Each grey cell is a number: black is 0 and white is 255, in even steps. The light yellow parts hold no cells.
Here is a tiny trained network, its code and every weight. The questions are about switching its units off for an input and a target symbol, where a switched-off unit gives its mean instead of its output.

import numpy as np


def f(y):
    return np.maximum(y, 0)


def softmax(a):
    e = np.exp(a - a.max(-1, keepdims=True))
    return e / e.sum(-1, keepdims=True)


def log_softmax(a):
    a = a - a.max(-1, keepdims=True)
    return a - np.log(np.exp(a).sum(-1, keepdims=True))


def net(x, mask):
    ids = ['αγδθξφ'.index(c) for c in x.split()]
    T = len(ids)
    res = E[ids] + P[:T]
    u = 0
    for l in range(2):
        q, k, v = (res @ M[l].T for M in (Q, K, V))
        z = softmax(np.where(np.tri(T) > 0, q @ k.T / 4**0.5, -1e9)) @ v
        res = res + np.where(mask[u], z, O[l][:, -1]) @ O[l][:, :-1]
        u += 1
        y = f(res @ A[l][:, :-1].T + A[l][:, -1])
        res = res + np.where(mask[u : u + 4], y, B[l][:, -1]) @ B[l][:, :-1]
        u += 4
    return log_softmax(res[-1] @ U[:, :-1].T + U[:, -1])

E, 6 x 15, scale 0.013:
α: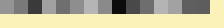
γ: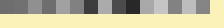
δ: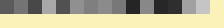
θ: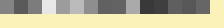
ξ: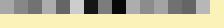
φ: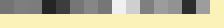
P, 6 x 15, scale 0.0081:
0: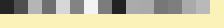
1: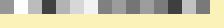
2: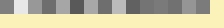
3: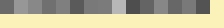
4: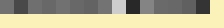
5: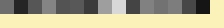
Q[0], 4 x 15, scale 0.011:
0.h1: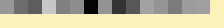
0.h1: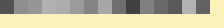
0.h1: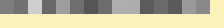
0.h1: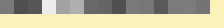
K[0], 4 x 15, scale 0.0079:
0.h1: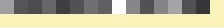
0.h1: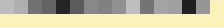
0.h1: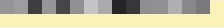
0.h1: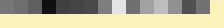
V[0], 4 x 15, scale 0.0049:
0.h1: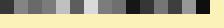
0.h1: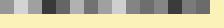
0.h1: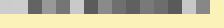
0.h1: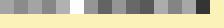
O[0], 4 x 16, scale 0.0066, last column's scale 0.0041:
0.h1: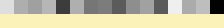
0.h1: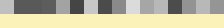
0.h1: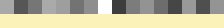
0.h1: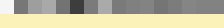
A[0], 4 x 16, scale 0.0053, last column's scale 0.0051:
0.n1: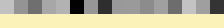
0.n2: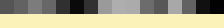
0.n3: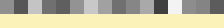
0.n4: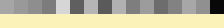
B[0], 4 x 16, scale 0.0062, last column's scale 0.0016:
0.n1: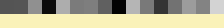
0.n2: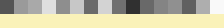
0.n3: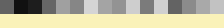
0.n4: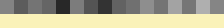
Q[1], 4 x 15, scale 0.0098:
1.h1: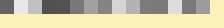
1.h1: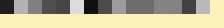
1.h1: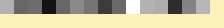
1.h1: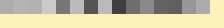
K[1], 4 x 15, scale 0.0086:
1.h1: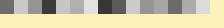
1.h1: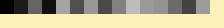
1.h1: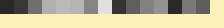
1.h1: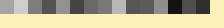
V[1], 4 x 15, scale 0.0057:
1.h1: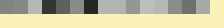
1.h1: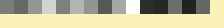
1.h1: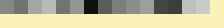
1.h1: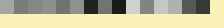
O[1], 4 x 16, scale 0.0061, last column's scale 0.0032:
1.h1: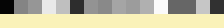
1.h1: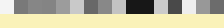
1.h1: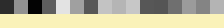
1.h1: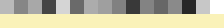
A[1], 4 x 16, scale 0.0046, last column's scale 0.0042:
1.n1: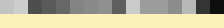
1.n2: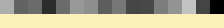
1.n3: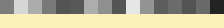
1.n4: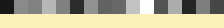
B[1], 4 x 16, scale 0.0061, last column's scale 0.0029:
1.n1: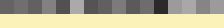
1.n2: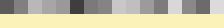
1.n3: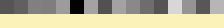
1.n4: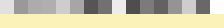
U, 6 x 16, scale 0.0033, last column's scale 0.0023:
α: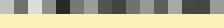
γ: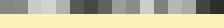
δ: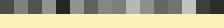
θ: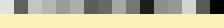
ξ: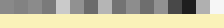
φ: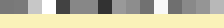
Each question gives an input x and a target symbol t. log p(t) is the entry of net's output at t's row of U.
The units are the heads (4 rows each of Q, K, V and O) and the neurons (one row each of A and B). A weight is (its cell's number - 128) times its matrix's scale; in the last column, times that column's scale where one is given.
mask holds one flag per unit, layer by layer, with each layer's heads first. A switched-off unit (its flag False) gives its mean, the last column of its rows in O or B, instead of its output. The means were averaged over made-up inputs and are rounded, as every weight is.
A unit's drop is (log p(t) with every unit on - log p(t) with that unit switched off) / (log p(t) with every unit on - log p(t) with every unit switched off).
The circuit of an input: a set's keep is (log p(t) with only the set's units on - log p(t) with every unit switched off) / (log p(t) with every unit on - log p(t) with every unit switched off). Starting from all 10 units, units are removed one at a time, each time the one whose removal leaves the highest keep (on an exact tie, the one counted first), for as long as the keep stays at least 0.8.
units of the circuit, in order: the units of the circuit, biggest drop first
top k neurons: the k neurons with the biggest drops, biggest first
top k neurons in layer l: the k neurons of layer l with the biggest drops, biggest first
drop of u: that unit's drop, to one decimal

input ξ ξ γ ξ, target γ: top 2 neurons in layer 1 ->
[1.n4 1.n3]
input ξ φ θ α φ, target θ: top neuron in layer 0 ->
[0.n1]
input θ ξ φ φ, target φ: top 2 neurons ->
[0.n2 0.n1]
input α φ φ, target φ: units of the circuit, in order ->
[0.h1 1.h1]
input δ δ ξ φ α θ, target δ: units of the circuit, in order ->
[0.h1 1.h1]
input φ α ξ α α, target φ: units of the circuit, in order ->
[0.h1 1.h1]
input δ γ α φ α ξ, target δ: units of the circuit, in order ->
[0.h1 1.h1 0.n3]
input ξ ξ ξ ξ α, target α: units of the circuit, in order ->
[1.h1 0.h1]
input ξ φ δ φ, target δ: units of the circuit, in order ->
[0.h1 1.h1 0.n1]
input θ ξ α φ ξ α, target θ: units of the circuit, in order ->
[0.h1 1.h1]
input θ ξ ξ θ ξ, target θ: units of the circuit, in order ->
[1.h1 0.h1]
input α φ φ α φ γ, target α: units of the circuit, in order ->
[0.h1 1.h1 0.n3]
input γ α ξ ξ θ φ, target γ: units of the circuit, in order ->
[1.h1 1.n4]
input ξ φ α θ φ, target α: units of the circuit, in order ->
[0.h1 1.h1 0.n1]
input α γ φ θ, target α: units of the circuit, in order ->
[0.h1 1.h1 0.n3]
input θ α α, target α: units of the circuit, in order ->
[1.h1]
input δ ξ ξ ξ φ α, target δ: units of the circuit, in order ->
[0.h1 1.h1]
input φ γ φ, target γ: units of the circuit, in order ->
[0.h1 1.h1 1.n4]
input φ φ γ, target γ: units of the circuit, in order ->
[1.h1 0.h1 1.n4]
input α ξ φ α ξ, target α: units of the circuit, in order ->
[1.h1 0.h1 0.n3]
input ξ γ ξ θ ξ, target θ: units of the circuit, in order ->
[1.h1]
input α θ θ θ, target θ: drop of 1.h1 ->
0.9
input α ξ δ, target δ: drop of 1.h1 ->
1.0
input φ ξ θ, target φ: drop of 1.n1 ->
0.0
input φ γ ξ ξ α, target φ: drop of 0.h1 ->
1.1
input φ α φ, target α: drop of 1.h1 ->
0.6
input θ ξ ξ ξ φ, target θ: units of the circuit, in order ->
[1.h1]
